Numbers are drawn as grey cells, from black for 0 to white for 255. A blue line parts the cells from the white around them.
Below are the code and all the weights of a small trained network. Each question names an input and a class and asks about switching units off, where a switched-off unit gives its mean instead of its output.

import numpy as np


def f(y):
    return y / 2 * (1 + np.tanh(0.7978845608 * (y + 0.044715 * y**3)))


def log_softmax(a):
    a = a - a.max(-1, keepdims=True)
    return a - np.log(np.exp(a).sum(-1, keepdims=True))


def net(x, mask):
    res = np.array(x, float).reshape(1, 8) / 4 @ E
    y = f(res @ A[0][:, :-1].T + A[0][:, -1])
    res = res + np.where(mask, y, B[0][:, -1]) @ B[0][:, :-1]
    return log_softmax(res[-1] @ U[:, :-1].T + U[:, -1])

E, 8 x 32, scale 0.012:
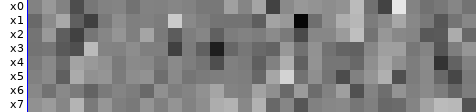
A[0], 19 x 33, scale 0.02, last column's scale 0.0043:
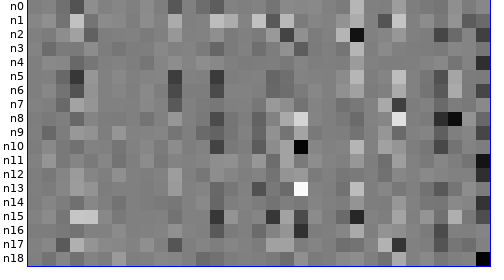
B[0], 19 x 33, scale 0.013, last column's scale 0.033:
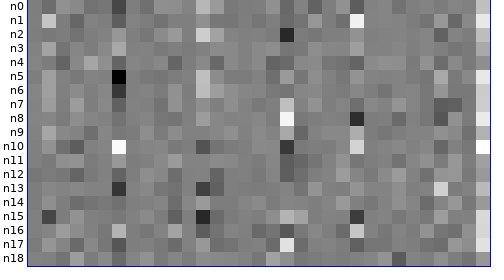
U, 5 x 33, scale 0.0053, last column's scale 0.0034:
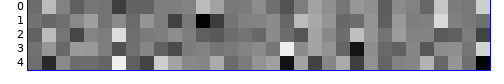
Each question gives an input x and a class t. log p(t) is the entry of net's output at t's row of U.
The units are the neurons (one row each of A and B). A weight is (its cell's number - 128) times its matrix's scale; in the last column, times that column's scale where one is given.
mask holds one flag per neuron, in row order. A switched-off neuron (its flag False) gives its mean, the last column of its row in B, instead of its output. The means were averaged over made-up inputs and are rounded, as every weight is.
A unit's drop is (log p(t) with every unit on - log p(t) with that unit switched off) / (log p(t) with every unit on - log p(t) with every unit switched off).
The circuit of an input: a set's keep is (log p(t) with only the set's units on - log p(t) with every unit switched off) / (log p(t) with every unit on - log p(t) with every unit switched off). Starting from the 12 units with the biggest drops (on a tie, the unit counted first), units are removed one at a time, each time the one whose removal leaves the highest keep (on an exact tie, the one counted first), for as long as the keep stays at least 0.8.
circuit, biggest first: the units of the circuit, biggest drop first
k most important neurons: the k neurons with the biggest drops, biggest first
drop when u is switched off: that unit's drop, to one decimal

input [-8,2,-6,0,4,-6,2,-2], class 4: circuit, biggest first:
n2, n5
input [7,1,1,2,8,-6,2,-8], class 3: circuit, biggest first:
n8
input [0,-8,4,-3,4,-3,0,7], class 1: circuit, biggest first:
n8, n5, n15
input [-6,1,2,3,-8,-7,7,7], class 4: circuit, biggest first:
n5, n1
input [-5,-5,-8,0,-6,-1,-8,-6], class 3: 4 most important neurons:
n10, n16, n1, n7
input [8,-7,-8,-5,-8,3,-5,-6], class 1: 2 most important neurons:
n13, n5
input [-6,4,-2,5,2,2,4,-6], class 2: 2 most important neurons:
n10, n16
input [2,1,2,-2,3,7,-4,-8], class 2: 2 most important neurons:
n10, n16
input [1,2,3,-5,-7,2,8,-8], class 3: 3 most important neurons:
n10, n1, n16
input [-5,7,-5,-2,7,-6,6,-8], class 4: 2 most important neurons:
n2, n1
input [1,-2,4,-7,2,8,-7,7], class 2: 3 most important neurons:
n5, n1, n6
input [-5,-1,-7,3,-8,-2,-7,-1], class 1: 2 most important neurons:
n8, n5
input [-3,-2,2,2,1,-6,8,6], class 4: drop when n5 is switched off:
0.3
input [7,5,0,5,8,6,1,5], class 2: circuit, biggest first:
n10
